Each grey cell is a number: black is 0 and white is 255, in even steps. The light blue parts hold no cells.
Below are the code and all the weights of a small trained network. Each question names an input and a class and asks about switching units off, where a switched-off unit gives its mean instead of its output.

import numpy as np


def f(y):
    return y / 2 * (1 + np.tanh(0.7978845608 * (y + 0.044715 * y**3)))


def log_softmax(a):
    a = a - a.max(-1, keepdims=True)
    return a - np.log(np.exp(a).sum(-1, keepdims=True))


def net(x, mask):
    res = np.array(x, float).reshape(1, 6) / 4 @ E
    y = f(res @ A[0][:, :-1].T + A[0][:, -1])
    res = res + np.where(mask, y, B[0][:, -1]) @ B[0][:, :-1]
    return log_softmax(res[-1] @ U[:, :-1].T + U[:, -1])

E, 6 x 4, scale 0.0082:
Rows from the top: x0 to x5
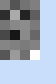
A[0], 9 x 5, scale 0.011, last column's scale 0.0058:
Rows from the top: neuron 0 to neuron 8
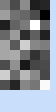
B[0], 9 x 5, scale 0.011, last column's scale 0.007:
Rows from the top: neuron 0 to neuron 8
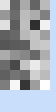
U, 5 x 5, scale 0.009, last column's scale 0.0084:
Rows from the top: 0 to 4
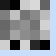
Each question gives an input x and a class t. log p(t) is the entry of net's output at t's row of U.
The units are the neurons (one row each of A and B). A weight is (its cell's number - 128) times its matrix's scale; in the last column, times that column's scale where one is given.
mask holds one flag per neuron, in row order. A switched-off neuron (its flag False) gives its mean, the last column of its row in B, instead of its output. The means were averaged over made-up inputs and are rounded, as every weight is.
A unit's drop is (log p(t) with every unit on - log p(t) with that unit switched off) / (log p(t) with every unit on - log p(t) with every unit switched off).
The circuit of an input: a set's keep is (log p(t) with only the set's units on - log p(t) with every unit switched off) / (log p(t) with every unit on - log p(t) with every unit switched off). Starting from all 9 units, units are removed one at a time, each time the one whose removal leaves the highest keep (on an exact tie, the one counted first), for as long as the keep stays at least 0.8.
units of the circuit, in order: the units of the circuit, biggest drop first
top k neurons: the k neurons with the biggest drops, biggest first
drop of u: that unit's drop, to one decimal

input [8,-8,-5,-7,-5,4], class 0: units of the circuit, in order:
(neuron 8; neuron 7)
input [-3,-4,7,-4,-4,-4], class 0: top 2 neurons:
(neuron 8; neuron 2)
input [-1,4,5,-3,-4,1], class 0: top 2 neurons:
(neuron 8; neuron 6)
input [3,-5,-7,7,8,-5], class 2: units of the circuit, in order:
(neuron 8)
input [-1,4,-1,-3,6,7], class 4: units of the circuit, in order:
(neuron 2; neuron 8)
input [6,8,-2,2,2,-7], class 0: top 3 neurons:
(neuron 6; neuron 3; neuron 2)
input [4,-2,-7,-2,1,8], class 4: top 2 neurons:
(neuron 2; neuron 8)
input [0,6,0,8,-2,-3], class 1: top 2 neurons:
(neuron 8; neuron 4)
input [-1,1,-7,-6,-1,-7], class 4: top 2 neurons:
(neuron 8; neuron 5)
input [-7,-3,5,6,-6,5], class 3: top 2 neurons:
(neuron 8; neuron 0)
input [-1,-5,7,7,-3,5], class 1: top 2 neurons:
(neuron 8; neuron 6)
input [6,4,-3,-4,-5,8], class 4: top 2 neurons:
(neuron 2; neuron 8)
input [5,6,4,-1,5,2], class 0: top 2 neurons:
(neuron 6; neuron 3)
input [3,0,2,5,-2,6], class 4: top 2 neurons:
(neuron 2; neuron 7)
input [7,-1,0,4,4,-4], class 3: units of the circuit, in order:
(neuron 8)
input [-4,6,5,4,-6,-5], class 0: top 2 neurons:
(neuron 6; neuron 3)
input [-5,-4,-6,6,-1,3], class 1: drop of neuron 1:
0.0
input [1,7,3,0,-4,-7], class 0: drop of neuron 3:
0.3
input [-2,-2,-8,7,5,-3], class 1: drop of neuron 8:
0.6
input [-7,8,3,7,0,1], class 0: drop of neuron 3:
0.2
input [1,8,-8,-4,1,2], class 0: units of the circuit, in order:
(neuron 6)
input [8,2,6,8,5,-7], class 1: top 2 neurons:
(neuron 8; neuron 2)
